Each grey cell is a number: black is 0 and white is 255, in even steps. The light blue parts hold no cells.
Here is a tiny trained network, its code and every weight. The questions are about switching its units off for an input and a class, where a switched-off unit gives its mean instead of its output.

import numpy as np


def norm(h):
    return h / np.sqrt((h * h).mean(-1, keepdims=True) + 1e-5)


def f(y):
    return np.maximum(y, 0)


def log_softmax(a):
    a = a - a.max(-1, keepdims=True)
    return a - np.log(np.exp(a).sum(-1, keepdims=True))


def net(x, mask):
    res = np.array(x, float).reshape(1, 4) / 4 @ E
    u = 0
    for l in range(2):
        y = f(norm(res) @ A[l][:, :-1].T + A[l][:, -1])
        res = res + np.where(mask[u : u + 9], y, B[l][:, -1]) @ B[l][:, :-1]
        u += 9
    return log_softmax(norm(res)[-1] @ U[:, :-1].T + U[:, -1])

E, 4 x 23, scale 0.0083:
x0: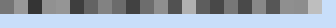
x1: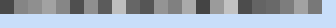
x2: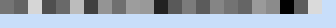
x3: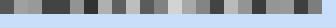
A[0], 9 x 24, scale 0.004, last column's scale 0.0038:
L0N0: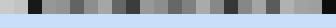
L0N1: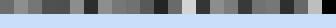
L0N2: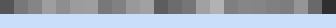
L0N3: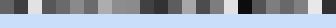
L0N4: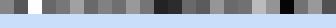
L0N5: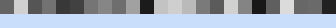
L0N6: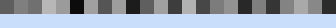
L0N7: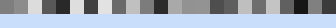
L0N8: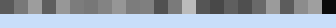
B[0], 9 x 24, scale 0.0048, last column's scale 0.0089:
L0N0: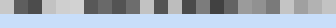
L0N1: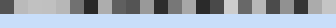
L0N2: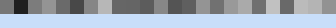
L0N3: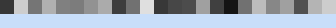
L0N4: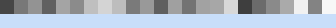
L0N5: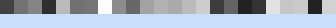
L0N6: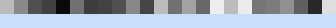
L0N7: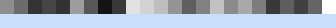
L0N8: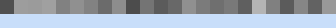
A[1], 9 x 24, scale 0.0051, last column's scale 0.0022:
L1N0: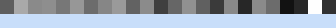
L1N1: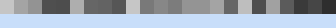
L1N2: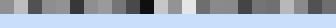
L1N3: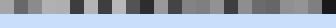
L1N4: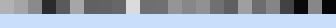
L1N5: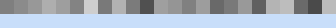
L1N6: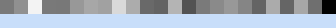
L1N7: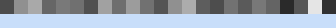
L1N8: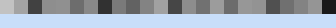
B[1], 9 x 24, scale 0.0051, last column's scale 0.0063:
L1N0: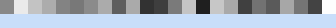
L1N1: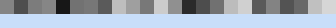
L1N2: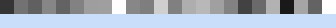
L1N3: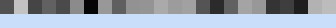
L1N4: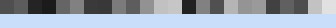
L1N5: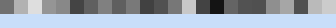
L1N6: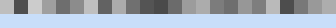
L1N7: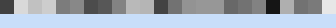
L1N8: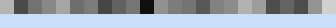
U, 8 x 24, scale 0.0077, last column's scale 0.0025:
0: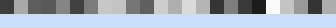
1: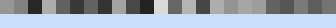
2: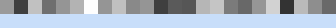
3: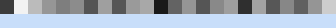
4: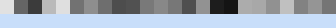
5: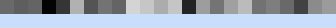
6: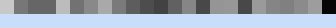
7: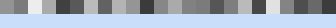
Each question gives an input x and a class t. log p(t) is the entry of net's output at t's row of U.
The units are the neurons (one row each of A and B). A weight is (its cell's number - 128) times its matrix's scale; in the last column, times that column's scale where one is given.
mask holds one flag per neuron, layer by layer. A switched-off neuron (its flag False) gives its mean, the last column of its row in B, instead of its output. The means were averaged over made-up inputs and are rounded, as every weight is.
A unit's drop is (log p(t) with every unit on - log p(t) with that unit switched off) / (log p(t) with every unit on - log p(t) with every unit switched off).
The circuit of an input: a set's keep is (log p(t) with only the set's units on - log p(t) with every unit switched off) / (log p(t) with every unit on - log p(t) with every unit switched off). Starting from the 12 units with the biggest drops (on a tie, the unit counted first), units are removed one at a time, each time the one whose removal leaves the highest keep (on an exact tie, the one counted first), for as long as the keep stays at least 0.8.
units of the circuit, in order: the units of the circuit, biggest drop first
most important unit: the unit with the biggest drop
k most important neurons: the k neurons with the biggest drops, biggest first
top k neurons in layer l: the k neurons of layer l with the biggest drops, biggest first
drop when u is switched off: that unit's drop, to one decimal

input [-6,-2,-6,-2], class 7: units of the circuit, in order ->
(L0N5, L1N5, L0N7)
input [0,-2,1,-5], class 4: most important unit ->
L1N2
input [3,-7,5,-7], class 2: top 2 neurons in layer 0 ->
(L0N4, L0N1)
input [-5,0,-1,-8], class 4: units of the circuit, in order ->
(L1N3, L1N2, L0N7, L1N0)
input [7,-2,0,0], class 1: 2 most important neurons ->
(L0N6, L0N3)
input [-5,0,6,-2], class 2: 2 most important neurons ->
(L0N4, L1N6)
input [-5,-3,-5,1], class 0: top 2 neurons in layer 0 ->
(L0N7, L0N5)
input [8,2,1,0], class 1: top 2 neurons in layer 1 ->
(L1N2, L1N8)
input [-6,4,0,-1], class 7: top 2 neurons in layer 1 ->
(L1N5, L1N2)
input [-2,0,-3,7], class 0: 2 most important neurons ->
(L0N5, L0N6)
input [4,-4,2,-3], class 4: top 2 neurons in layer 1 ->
(L1N7, L1N2)
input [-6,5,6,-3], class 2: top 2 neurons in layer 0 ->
(L0N4, L0N2)
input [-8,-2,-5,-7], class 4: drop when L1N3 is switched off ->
0.1
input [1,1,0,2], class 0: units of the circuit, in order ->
(L0N5)
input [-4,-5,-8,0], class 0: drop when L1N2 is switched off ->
0.0
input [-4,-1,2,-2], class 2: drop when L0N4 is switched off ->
0.9
